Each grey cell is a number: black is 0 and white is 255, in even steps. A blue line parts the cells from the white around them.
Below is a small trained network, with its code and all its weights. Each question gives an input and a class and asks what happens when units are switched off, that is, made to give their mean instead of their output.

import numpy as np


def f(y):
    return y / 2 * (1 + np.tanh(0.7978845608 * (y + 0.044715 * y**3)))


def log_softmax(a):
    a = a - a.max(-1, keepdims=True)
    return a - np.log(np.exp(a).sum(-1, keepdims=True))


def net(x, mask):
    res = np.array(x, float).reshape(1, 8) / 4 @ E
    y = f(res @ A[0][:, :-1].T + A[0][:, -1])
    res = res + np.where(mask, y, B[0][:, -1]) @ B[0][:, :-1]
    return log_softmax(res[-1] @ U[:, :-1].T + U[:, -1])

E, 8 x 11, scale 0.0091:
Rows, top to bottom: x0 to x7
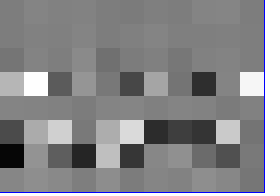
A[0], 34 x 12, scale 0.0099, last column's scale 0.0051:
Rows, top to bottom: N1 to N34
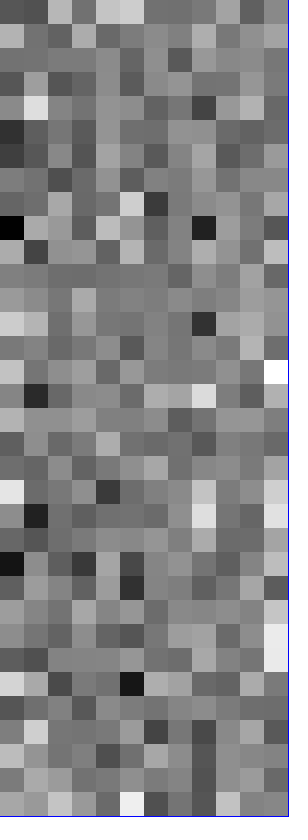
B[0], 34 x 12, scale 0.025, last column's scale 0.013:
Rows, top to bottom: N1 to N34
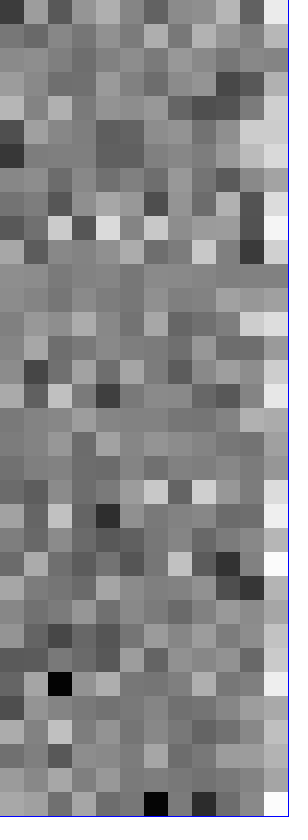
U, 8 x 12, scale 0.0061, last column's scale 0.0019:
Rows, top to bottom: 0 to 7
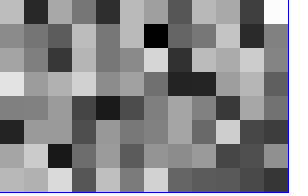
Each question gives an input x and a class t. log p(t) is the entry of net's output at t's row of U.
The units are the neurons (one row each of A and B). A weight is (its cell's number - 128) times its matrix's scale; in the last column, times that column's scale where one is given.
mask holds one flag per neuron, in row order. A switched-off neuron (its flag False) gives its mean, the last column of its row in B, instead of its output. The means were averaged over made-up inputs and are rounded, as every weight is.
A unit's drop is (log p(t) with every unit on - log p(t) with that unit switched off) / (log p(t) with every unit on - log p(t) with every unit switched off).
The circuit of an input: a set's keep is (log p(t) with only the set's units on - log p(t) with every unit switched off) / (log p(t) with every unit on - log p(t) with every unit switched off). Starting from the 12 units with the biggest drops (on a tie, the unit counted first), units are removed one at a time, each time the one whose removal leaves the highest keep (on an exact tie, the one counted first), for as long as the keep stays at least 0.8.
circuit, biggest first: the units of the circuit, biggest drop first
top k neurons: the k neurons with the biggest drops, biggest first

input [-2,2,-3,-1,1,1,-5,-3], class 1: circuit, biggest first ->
N34
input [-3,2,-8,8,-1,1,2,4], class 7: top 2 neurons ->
N5, N31
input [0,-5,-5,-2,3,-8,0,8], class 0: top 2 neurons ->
N21, N24
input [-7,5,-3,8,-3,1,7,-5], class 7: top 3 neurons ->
N10, N5, N31
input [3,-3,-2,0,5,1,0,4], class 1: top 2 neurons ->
N10, N14
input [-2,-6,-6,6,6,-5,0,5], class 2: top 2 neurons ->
N24, N14
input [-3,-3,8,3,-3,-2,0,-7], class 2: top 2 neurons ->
N24, N34
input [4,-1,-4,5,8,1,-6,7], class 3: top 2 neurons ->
N34, N5
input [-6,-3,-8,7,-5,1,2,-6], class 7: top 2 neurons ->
N5, N31
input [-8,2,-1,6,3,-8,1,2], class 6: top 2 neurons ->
N29, N4
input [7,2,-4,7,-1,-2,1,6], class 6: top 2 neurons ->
N29, N25
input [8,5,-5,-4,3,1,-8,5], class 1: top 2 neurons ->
N34, N9
